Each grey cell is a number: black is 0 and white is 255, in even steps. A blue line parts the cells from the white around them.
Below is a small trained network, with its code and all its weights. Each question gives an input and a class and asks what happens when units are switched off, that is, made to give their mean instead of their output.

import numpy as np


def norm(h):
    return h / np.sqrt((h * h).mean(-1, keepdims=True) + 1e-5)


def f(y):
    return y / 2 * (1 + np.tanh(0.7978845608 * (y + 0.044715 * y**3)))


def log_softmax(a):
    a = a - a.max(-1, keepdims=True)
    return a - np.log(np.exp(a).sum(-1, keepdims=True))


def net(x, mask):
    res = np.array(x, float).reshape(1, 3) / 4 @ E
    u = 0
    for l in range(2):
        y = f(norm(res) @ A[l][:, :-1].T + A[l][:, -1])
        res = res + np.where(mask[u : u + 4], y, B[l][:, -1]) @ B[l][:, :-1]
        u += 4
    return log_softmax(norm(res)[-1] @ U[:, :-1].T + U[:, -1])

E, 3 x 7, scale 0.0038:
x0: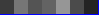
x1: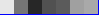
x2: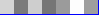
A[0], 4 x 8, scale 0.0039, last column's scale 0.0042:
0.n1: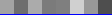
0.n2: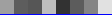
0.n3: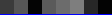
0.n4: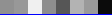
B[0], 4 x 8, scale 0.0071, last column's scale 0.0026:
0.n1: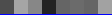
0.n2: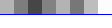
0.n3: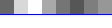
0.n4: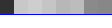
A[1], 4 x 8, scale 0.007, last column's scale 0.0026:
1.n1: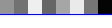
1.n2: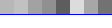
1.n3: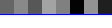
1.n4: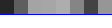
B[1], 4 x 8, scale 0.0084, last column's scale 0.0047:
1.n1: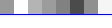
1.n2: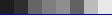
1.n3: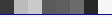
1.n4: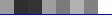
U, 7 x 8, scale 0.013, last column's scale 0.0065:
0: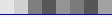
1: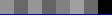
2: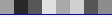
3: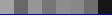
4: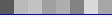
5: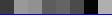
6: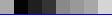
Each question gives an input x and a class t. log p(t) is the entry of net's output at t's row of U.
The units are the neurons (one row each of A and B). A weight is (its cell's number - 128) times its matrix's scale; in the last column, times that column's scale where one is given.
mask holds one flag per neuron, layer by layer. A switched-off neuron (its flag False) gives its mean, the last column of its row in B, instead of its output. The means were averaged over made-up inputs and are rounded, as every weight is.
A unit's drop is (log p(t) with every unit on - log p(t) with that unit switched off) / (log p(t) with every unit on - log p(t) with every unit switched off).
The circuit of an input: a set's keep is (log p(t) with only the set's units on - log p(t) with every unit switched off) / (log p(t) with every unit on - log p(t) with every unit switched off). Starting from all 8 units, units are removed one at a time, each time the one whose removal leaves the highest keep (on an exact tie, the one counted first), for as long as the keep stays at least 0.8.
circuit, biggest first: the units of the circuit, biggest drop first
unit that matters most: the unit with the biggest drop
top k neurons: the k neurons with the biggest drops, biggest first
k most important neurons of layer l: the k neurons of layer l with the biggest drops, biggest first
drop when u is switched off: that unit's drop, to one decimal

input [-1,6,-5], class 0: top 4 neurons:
(1.n2, 1.n4, 0.n2, 0.n3)
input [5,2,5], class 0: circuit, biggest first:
(1.n4, 1.n3, 1.n2, 0.n4)
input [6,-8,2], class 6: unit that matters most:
1.n4
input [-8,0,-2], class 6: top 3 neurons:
(1.n1, 1.n3, 1.n2)
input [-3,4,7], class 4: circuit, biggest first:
(1.n1, 1.n2)
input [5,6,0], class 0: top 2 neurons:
(1.n2, 0.n3)
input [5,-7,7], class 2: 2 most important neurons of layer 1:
(1.n4, 1.n3)
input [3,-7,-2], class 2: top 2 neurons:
(1.n4, 1.n1)
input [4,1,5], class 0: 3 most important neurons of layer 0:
(0.n3, 0.n1, 0.n4)
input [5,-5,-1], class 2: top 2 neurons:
(1.n4, 1.n1)
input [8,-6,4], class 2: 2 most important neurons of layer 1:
(1.n4, 1.n2)
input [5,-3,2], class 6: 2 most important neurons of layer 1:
(1.n4, 1.n1)
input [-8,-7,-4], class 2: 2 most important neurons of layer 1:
(1.n1, 1.n4)
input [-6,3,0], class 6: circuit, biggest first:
(1.n1)
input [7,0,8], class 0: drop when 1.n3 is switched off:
0.2
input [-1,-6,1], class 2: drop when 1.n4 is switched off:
0.7
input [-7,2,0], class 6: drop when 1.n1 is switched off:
0.2
